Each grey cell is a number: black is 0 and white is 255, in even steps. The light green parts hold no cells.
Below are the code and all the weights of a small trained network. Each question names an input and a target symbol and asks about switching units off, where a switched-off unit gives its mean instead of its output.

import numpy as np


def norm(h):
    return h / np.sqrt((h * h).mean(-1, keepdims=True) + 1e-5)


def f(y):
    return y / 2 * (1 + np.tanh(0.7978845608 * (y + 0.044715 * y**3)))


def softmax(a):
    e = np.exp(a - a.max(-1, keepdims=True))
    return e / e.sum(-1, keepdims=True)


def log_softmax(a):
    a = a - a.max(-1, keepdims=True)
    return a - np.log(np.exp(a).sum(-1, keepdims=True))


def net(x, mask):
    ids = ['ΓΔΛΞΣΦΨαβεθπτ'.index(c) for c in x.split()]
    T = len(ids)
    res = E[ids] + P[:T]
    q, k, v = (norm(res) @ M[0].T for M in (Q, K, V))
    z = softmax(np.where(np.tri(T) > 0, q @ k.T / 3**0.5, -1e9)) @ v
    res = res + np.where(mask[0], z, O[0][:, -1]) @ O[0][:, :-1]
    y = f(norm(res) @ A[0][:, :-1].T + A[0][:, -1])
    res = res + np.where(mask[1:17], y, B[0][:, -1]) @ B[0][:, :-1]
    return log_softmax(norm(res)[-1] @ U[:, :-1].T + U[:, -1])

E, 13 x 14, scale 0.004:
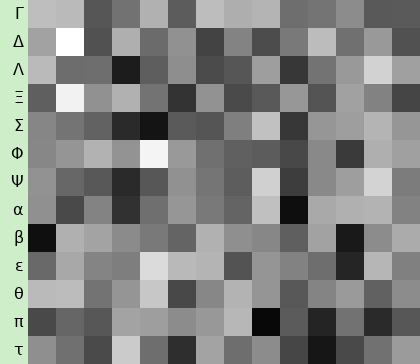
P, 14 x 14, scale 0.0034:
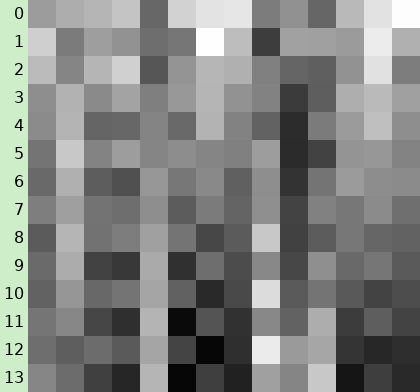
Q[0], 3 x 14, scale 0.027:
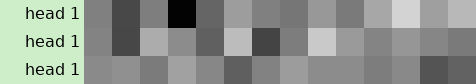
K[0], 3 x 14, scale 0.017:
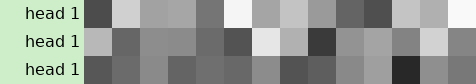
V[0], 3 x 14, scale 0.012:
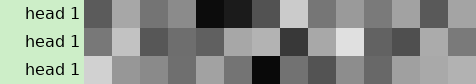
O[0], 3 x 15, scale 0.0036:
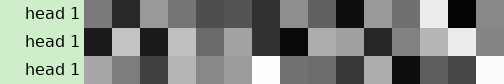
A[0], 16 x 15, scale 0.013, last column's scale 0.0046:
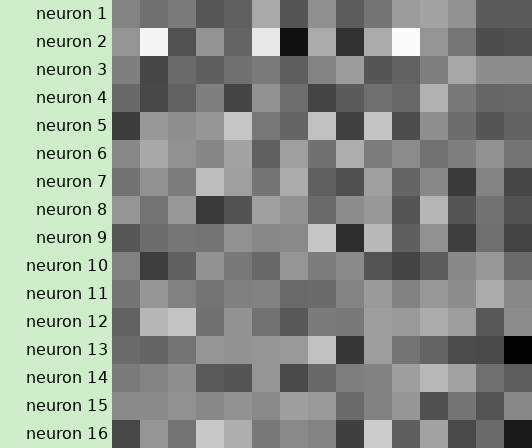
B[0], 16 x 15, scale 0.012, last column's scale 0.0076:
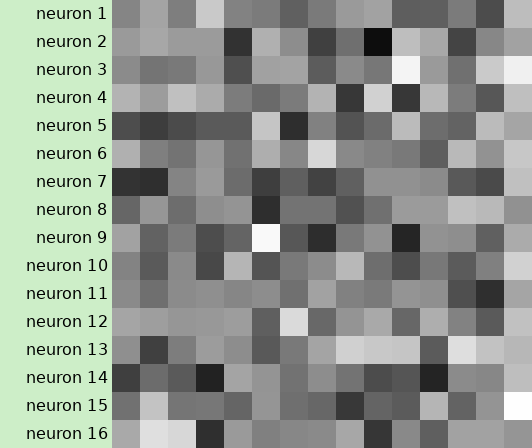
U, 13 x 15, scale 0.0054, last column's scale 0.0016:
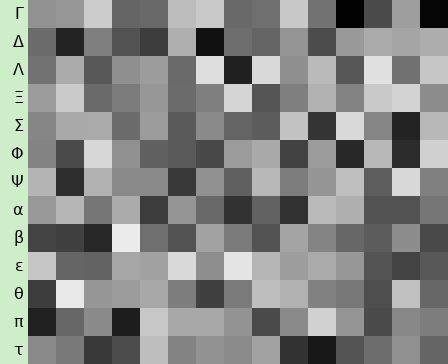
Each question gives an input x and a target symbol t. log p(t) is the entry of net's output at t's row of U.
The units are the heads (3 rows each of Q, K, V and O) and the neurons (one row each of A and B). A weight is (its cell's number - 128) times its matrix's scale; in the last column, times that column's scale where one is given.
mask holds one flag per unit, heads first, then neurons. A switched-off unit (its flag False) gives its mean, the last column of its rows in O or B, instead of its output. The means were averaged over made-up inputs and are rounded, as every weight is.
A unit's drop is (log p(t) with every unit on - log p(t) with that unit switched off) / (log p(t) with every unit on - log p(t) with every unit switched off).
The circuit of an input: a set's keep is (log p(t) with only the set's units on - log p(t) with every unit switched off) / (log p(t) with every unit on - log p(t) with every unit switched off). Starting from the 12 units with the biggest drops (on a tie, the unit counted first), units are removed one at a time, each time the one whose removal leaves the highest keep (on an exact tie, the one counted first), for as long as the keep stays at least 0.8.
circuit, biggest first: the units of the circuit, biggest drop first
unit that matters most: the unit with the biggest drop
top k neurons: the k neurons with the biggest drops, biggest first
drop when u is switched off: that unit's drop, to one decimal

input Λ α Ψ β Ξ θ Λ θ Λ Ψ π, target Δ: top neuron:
neuron 9
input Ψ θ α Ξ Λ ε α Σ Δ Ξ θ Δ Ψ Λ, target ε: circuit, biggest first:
head 1; neuron 11; neuron 15; neuron 7
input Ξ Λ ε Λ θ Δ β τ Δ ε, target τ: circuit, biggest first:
head 1; neuron 10
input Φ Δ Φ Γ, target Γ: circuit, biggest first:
head 1; neuron 16; neuron 6; neuron 7
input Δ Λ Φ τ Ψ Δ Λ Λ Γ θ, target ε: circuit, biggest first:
head 1; neuron 11; neuron 6
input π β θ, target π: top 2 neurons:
neuron 14; neuron 5
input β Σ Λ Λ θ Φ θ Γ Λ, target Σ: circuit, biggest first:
head 1; neuron 12
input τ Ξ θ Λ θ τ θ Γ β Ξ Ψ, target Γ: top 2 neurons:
neuron 14; neuron 3
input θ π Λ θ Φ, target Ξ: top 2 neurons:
neuron 13; neuron 15
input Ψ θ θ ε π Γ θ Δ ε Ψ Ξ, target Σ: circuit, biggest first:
neuron 4; head 1
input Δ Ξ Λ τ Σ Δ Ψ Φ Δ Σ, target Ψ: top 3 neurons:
neuron 3; neuron 10; neuron 4
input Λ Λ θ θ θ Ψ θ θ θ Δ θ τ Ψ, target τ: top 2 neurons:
neuron 3; neuron 10
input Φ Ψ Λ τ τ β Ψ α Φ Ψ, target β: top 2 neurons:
neuron 7; neuron 6
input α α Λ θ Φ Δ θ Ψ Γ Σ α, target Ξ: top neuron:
neuron 8
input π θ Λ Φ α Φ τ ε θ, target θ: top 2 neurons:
neuron 16; neuron 7
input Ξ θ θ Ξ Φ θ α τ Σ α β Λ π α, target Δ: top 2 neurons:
neuron 14; neuron 4
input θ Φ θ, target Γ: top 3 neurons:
neuron 16; neuron 6; neuron 7
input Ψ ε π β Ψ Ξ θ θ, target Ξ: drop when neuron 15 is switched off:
0.4
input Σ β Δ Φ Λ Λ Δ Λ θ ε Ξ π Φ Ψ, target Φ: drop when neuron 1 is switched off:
0.4
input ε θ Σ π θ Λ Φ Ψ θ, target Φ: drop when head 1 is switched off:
0.5
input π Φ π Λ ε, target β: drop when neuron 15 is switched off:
0.1
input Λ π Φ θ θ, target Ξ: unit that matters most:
neuron 13
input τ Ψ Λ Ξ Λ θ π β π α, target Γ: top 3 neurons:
neuron 14; neuron 3; neuron 4
